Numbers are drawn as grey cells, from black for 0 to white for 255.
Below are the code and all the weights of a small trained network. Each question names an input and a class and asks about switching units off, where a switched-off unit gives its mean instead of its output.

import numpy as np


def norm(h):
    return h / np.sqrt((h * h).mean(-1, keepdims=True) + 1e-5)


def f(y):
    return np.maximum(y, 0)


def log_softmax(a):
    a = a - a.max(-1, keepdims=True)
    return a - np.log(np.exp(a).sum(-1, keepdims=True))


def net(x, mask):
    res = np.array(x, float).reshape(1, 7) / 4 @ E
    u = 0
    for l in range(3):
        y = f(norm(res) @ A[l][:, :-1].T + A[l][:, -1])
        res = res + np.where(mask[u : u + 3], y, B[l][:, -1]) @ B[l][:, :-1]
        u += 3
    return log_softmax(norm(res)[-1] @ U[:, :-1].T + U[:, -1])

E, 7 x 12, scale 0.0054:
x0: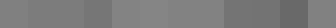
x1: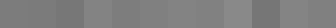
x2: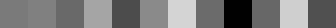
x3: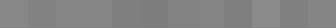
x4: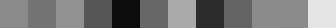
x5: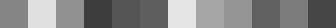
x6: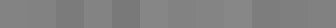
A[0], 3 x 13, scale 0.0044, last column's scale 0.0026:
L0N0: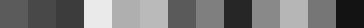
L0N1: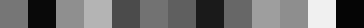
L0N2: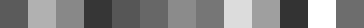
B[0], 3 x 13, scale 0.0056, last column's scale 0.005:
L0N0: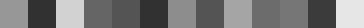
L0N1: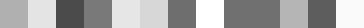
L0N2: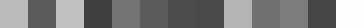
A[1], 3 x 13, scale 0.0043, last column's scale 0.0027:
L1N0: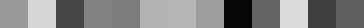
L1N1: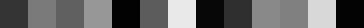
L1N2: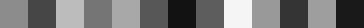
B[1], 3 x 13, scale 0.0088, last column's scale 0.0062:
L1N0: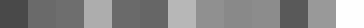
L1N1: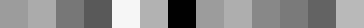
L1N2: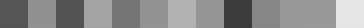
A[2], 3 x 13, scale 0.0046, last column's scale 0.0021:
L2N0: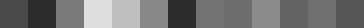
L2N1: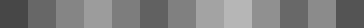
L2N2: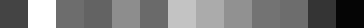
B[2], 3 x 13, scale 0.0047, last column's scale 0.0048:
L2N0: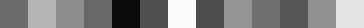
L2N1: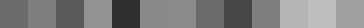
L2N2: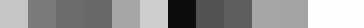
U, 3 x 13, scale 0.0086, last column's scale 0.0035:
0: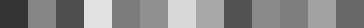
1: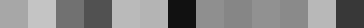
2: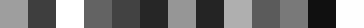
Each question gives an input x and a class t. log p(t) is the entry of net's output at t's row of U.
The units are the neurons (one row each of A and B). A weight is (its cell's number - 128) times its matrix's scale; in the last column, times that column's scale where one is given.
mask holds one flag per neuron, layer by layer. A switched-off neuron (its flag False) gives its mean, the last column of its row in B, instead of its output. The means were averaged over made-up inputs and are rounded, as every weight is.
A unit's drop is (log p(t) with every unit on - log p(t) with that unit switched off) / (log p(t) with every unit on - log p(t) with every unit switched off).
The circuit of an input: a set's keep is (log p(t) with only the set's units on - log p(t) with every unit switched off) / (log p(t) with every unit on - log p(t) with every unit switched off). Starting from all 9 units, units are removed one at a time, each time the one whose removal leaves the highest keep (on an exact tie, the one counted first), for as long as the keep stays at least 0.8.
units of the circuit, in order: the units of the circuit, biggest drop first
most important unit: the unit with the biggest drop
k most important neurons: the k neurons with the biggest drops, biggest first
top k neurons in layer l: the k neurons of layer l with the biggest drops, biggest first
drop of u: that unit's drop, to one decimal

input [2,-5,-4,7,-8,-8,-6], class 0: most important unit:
L1N2
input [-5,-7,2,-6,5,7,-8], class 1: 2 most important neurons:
(L1N1 L0N0)
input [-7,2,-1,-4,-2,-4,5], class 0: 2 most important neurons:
(L1N2 L0N2)
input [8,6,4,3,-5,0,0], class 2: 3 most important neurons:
(L0N0 L0N1 L1N2)
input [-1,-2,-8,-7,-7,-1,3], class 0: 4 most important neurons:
(L1N2 L0N1 L1N1 L2N0)
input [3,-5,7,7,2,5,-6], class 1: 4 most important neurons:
(L1N1 L0N1 L2N2 L1N2)
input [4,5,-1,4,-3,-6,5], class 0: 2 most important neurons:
(L1N2 L0N2)
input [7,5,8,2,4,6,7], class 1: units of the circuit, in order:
(L1N1 L2N2)
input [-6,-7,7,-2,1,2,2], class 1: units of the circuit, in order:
(L1N1 L0N1)
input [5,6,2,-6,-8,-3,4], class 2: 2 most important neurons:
(L0N0 L1N0)
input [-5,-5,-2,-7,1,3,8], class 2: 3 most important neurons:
(L0N2 L0N1 L1N1)
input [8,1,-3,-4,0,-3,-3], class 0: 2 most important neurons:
(L1N2 L1N1)
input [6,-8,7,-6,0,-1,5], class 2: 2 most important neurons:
(L0N0 L0N1)
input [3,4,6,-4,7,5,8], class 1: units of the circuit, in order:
(L1N1)
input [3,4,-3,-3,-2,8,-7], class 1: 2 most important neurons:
(L2N2 L0N0)
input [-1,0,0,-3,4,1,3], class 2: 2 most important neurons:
(L0N2 L1N2)
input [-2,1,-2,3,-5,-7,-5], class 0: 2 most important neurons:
(L1N2 L0N2)
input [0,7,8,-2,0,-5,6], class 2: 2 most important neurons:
(L0N0 L1N2)
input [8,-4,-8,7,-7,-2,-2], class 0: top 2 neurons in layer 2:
(L2N0 L2N2)
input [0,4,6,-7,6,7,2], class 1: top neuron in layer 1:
(L1N1)
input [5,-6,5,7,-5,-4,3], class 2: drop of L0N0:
0.4
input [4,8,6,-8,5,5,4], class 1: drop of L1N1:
1.3
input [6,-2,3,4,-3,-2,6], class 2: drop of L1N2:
0.0
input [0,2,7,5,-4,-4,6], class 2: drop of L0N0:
0.6
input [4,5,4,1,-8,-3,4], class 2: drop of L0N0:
0.5
